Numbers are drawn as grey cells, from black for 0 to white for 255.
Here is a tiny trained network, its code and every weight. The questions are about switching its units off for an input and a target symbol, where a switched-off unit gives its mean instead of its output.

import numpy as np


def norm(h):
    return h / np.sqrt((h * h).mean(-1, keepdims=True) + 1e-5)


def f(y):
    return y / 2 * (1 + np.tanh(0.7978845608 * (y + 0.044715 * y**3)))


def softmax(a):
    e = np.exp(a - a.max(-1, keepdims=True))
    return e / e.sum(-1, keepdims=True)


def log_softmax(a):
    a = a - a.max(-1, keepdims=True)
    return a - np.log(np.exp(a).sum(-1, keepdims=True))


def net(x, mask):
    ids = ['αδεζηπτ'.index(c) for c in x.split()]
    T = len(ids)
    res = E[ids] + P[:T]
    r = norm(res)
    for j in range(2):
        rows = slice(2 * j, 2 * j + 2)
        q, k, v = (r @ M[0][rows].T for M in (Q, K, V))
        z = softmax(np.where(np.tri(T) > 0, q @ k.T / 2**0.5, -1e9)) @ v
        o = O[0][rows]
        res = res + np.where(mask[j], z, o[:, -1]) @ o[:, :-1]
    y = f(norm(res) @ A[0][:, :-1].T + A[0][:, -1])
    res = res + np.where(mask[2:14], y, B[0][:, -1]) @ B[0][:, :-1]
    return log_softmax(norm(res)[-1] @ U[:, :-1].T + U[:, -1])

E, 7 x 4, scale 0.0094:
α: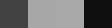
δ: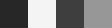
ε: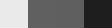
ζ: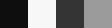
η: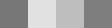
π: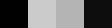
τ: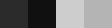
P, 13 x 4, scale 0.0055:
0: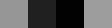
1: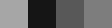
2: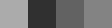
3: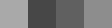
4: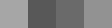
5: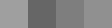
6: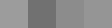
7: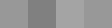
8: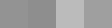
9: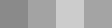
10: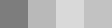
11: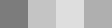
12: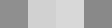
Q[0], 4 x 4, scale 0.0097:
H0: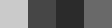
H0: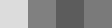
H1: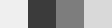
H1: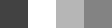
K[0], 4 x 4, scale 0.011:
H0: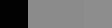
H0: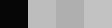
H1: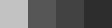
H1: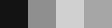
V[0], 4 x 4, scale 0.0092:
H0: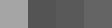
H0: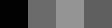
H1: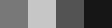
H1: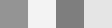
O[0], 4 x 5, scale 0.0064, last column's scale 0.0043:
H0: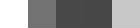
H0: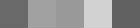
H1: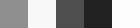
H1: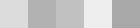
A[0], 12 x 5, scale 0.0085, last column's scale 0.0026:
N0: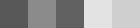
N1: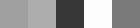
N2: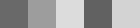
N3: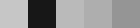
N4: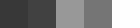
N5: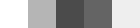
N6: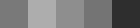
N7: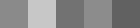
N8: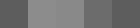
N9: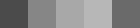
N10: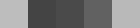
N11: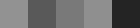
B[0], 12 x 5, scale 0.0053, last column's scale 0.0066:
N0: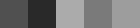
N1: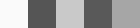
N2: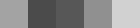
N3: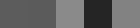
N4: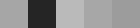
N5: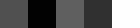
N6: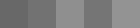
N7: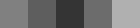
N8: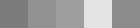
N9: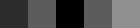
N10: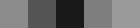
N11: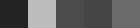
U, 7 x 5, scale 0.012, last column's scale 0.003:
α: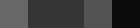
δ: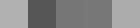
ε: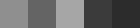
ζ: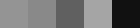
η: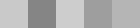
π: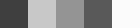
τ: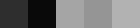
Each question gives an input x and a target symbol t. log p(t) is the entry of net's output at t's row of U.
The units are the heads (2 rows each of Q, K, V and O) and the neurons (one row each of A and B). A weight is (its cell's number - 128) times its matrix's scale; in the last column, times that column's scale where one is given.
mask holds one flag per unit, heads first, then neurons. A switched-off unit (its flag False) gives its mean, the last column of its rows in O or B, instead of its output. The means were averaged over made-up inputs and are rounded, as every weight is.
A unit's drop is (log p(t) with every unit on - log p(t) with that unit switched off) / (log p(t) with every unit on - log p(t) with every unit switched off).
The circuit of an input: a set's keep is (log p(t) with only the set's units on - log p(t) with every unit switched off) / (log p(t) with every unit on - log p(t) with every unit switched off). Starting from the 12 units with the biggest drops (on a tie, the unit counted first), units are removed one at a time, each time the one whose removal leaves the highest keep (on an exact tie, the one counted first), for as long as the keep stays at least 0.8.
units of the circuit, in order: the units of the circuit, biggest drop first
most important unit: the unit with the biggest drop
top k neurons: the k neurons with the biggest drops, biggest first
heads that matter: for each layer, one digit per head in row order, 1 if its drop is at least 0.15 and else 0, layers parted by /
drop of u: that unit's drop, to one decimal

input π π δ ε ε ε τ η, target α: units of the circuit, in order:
[H0 N5]
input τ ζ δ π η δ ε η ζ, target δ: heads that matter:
11
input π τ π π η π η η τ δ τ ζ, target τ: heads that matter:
01
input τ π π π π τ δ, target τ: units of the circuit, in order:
[H1 H0]
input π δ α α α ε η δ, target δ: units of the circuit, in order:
[H1 H0]
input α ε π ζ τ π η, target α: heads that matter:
00
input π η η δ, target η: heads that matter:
11
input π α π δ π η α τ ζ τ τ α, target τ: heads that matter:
01
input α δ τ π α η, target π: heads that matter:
10
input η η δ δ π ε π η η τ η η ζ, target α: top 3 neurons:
[N5 N7 N4]
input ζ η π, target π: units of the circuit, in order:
[N5 H0]
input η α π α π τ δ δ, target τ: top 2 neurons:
[N0 N9]
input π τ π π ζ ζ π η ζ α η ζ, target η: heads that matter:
01
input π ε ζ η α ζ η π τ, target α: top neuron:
[N10]
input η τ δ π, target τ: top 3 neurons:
[N4 N2 N8]
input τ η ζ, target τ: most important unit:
N0
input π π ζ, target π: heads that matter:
11
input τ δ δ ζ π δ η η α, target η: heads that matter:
01
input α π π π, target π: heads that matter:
10
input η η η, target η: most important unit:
H1
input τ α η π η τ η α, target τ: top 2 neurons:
[N9 N2]
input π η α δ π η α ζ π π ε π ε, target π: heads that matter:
11
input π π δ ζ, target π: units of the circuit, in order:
[H0 H1]
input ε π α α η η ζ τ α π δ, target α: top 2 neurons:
[N5 N7]
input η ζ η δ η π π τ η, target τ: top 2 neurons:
[N9 N2]
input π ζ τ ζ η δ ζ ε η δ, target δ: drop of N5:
0.2
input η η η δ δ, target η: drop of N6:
0.0
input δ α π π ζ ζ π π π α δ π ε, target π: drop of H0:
0.6
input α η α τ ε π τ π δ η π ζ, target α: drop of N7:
0.1
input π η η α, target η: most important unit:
N5
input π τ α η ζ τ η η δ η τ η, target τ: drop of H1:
0.7
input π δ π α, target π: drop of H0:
0.5
